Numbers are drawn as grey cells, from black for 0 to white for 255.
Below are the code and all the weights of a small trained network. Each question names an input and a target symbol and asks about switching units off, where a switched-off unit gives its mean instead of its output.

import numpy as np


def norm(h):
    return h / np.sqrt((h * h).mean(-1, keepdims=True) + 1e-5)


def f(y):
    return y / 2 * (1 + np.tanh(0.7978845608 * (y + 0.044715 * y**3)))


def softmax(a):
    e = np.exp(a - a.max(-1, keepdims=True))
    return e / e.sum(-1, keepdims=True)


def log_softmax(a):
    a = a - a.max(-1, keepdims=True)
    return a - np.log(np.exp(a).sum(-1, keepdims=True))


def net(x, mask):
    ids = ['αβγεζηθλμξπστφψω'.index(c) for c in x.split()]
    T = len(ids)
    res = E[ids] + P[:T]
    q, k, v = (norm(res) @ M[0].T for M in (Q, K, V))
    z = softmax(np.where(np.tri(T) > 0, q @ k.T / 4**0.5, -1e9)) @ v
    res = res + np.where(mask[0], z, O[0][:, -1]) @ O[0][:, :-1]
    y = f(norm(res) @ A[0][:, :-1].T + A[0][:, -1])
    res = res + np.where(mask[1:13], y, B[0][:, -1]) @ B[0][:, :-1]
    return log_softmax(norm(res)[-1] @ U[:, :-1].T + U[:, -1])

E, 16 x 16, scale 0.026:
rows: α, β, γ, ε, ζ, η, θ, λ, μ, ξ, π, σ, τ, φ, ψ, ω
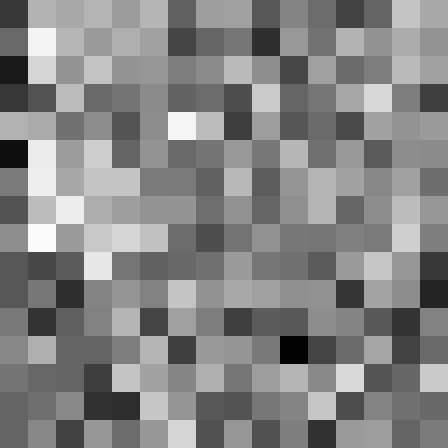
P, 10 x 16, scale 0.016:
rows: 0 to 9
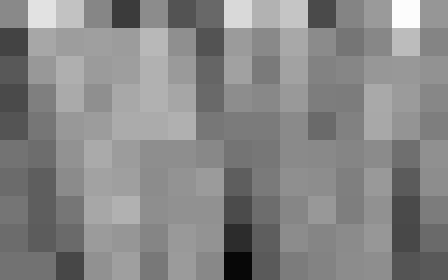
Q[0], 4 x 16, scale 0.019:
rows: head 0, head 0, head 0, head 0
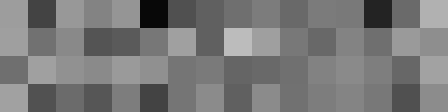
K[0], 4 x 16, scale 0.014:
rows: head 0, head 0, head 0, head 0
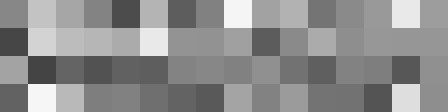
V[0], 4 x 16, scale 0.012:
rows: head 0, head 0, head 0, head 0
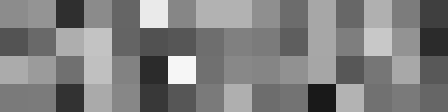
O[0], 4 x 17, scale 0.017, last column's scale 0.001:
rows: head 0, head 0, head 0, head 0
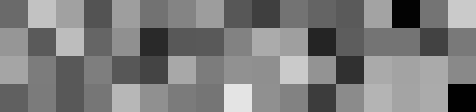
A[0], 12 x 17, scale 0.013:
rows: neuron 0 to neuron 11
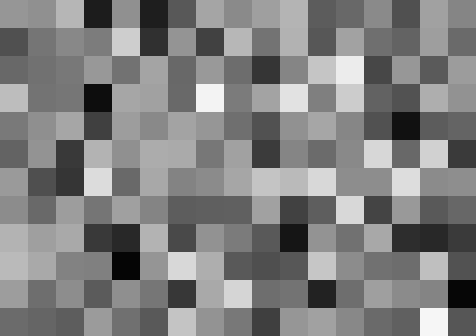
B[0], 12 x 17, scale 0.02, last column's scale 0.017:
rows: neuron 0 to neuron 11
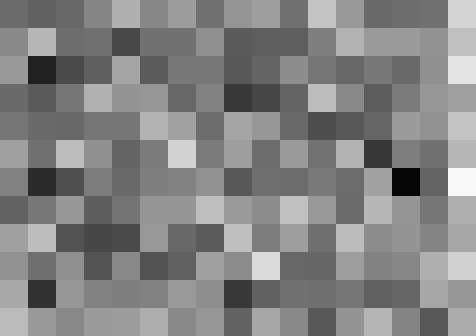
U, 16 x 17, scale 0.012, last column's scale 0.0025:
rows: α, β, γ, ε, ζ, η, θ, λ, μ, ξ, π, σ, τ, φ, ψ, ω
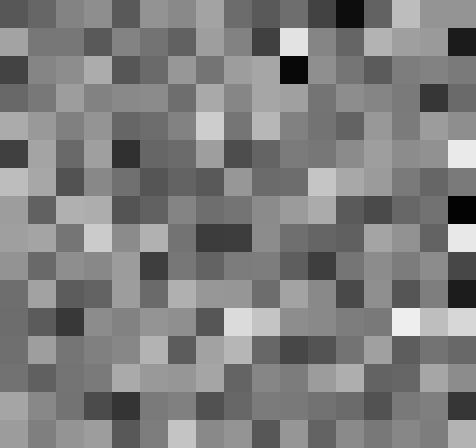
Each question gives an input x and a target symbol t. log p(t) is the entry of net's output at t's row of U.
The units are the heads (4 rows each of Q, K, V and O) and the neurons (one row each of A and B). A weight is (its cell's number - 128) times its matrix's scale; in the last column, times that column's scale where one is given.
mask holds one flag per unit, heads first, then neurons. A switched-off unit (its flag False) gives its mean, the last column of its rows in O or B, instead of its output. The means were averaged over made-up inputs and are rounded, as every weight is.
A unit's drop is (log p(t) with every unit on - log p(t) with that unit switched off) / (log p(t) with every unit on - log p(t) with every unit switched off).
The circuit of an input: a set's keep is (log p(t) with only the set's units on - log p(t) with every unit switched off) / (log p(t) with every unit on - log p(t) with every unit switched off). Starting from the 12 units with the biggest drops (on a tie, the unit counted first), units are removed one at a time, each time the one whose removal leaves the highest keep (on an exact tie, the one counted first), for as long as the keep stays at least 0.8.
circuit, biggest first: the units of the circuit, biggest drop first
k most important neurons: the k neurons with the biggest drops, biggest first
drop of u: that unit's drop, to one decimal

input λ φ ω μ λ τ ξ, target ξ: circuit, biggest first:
[head 0]
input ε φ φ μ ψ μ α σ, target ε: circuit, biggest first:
[head 0; neuron 7]
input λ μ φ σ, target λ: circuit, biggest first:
[head 0; neuron 2]
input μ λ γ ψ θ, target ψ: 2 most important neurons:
[neuron 8; neuron 4]
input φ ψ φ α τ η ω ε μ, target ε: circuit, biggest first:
[head 0; neuron 7]
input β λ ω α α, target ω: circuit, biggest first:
[neuron 5; head 0]
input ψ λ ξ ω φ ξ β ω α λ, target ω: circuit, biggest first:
[head 0; neuron 5]
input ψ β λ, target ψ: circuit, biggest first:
[head 0; neuron 8]
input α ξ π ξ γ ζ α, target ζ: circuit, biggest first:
[head 0; neuron 9]
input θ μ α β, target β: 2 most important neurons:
[neuron 7; neuron 2]
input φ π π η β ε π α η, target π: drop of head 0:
1.0
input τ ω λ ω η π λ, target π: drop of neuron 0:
0.1
